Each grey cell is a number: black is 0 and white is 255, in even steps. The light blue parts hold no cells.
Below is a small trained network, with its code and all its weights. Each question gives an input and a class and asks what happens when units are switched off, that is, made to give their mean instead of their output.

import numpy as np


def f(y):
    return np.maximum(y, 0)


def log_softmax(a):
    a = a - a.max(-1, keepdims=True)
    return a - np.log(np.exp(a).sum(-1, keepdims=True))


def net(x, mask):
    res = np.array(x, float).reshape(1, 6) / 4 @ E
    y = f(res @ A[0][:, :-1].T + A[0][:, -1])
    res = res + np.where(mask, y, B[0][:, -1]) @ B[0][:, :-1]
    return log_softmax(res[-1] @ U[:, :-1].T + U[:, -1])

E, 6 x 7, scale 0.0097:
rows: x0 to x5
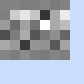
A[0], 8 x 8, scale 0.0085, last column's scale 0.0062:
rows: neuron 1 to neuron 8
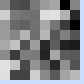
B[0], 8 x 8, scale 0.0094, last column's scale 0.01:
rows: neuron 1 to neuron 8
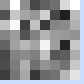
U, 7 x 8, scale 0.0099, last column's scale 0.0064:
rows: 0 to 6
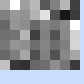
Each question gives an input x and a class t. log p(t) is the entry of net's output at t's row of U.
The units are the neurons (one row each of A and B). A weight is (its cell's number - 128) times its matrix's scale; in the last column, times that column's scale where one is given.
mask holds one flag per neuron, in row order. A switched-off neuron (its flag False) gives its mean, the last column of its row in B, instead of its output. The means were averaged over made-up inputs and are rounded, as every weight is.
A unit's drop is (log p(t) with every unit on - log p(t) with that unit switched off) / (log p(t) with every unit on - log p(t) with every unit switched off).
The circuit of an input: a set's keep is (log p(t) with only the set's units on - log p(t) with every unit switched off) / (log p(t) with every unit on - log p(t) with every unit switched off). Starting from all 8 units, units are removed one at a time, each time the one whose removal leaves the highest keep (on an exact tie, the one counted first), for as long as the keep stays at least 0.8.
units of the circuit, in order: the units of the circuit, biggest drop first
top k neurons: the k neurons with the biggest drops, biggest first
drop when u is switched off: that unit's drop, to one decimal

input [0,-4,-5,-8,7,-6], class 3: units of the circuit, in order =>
[neuron 8]
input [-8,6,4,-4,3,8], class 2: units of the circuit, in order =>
[neuron 1; neuron 3]
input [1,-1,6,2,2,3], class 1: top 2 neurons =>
[neuron 2; neuron 1]
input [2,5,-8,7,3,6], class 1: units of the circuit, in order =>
[neuron 5; neuron 1]
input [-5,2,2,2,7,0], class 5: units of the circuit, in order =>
[neuron 1; neuron 3; neuron 5]
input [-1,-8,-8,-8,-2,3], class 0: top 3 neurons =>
[neuron 1; neuron 3; neuron 2]
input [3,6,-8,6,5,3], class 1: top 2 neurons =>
[neuron 5; neuron 1]
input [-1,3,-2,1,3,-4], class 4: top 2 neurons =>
[neuron 1; neuron 3]
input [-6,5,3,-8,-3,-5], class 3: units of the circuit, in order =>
[neuron 1; neuron 3]
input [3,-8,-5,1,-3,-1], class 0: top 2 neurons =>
[neuron 1; neuron 3]
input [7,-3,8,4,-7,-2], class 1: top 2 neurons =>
[neuron 2; neuron 8]
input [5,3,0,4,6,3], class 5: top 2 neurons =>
[neuron 1; neuron 3]
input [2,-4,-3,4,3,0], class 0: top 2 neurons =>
[neuron 1; neuron 8]
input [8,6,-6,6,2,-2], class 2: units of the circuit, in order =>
[neuron 1]
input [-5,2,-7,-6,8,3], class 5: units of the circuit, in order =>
[neuron 8; neuron 7]
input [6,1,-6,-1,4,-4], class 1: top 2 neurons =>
[neuron 5; neuron 1]
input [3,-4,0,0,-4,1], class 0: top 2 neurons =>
[neuron 1; neuron 8]
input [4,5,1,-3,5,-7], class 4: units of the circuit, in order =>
[neuron 1; neuron 3]
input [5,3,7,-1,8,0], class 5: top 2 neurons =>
[neuron 8; neuron 5]
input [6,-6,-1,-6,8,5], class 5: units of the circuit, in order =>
[neuron 8]
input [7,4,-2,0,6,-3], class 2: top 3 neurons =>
[neuron 1; neuron 3; neuron 7]
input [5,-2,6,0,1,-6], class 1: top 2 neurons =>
[neuron 2; neuron 1]
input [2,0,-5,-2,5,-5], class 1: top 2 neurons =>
[neuron 5; neuron 1]
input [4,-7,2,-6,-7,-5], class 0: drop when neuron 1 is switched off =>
0.3
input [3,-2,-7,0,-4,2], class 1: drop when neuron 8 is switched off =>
0.2
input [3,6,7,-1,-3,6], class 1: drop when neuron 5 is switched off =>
-0.1
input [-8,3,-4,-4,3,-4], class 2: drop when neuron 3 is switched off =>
0.1
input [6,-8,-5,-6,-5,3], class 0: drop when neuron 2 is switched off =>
0.0
